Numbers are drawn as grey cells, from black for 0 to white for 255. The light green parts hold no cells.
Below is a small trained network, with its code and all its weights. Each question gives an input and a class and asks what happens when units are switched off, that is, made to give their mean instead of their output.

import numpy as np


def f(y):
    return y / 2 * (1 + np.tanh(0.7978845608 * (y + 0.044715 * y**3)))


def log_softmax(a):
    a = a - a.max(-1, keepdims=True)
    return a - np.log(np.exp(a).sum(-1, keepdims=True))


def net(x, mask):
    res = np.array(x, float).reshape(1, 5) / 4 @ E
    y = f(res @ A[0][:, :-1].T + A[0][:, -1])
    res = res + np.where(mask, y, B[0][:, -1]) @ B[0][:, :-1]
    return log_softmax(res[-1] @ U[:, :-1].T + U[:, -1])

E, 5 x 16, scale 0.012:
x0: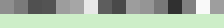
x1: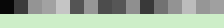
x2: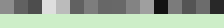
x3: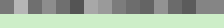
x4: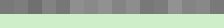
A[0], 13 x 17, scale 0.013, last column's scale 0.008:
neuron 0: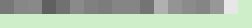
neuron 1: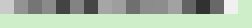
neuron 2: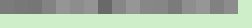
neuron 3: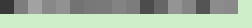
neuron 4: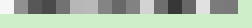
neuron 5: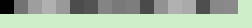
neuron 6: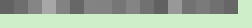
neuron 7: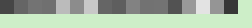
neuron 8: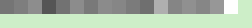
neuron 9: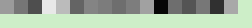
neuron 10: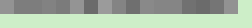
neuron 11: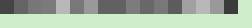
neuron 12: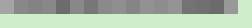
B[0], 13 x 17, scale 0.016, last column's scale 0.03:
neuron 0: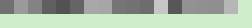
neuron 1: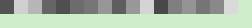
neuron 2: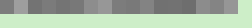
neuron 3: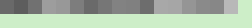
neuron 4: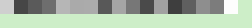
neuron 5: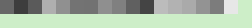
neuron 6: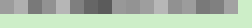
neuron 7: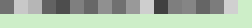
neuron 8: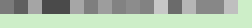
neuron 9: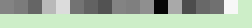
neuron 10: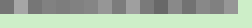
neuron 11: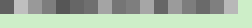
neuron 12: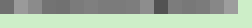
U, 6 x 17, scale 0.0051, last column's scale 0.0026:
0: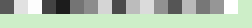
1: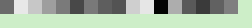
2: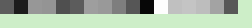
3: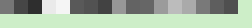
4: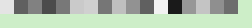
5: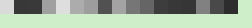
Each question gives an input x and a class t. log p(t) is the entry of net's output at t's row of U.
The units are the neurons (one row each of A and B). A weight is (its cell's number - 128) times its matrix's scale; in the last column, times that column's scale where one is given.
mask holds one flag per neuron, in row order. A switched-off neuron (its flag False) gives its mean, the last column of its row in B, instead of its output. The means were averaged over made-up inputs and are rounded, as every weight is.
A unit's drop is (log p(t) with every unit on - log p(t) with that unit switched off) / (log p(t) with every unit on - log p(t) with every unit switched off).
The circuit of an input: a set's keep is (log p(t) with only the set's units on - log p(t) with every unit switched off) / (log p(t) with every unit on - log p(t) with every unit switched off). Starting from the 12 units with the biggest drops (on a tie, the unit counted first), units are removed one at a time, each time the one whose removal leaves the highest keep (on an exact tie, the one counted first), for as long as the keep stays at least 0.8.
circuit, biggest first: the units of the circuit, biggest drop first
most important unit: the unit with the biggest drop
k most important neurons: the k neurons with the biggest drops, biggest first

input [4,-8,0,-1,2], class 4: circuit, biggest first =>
(neuron 9; neuron 4)
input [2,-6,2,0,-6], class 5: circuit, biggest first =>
(neuron 4)
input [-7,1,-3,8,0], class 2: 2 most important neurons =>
(neuron 5; neuron 7)
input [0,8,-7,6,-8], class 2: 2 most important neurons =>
(neuron 5; neuron 1)
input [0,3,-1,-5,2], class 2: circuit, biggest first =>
(neuron 1; neuron 9)
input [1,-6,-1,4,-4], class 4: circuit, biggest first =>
(neuron 4; neuron 9)
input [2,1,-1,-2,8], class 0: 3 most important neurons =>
(neuron 9; neuron 4; neuron 5)
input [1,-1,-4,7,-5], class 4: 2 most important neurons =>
(neuron 7; neuron 1)
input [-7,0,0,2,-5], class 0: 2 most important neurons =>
(neuron 1; neuron 9)
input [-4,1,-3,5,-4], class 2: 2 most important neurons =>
(neuron 7; neuron 5)
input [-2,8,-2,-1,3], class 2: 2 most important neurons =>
(neuron 5; neuron 9)
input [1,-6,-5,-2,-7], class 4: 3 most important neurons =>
(neuron 4; neuron 7; neuron 11)
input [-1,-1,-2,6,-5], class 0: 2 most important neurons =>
(neuron 4; neuron 9)
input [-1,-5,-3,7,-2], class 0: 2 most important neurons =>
(neuron 1; neuron 9)
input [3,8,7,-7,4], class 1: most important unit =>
neuron 7
